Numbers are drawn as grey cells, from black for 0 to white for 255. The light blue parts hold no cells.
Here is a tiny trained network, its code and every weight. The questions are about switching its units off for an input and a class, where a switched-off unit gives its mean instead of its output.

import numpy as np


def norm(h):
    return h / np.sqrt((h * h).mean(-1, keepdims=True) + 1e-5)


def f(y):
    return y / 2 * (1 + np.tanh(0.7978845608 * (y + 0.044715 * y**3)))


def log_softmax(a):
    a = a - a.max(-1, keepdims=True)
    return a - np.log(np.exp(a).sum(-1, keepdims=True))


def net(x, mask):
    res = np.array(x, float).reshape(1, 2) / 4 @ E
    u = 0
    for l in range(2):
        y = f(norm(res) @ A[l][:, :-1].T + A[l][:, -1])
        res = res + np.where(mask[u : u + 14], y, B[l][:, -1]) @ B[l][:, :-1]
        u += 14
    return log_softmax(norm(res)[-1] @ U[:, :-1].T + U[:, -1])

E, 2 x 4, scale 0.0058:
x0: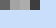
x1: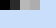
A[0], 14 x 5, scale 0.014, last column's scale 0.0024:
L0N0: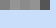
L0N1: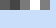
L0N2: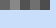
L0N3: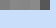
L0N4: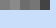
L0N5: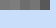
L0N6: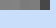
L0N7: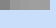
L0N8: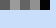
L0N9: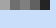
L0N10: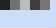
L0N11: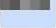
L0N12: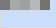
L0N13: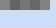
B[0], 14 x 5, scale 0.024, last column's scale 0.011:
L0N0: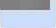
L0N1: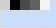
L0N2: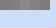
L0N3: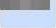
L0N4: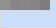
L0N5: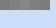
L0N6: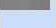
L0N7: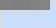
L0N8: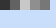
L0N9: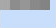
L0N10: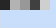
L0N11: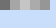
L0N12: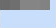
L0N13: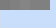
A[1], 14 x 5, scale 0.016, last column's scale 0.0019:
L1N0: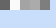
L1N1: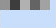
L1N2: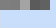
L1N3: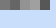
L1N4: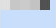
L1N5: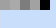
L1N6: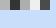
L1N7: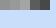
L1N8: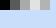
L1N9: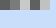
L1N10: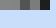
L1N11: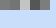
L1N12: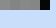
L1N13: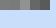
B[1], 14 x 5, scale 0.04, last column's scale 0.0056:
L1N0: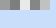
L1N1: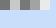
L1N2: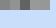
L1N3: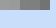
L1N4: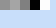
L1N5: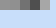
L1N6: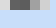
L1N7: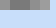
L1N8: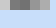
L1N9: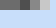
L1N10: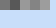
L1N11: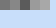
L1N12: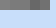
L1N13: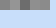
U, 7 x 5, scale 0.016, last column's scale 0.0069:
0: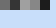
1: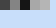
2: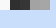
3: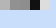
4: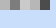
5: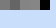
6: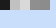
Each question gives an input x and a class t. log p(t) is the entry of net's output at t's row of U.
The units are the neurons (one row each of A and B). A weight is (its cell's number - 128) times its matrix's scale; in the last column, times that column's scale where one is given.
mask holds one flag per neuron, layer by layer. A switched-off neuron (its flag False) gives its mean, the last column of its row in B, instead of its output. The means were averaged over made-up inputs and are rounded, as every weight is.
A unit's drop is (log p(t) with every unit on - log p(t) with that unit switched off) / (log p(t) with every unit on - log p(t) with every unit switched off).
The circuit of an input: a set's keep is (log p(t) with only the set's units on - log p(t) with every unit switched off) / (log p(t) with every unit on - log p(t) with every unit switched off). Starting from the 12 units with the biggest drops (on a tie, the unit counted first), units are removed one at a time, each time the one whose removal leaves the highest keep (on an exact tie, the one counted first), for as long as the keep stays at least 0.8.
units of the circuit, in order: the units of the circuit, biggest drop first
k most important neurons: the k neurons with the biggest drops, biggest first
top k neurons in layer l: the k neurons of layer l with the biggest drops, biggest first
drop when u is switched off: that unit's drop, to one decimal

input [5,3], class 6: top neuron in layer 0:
L0N10
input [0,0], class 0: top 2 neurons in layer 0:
L0N1, L0N11
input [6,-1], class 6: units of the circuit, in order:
L0N1, L1N4
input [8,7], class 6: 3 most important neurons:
L0N10, L0N1, L1N0
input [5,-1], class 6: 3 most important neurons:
L0N1, L1N0, L1N4
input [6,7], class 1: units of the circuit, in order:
L1N9, L1N4, L0N10
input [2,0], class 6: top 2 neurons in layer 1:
L1N0, L1N4
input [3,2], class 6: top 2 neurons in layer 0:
L0N10, L0N1
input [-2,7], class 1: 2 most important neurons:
L0N10, L1N1
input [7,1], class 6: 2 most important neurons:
L0N1, L0N10
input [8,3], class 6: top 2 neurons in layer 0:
L0N10, L0N1
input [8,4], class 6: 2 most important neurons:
L0N10, L0N1
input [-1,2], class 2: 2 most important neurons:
L0N1, L1N4
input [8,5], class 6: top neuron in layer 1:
L1N0
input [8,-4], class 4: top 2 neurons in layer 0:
L0N1, L0N11
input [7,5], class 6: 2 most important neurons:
L0N10, L0N1
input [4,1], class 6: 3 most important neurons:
L0N1, L0N10, L1N0
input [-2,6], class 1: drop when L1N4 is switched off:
0.2
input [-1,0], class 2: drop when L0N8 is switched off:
0.0
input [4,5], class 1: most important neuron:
L1N9
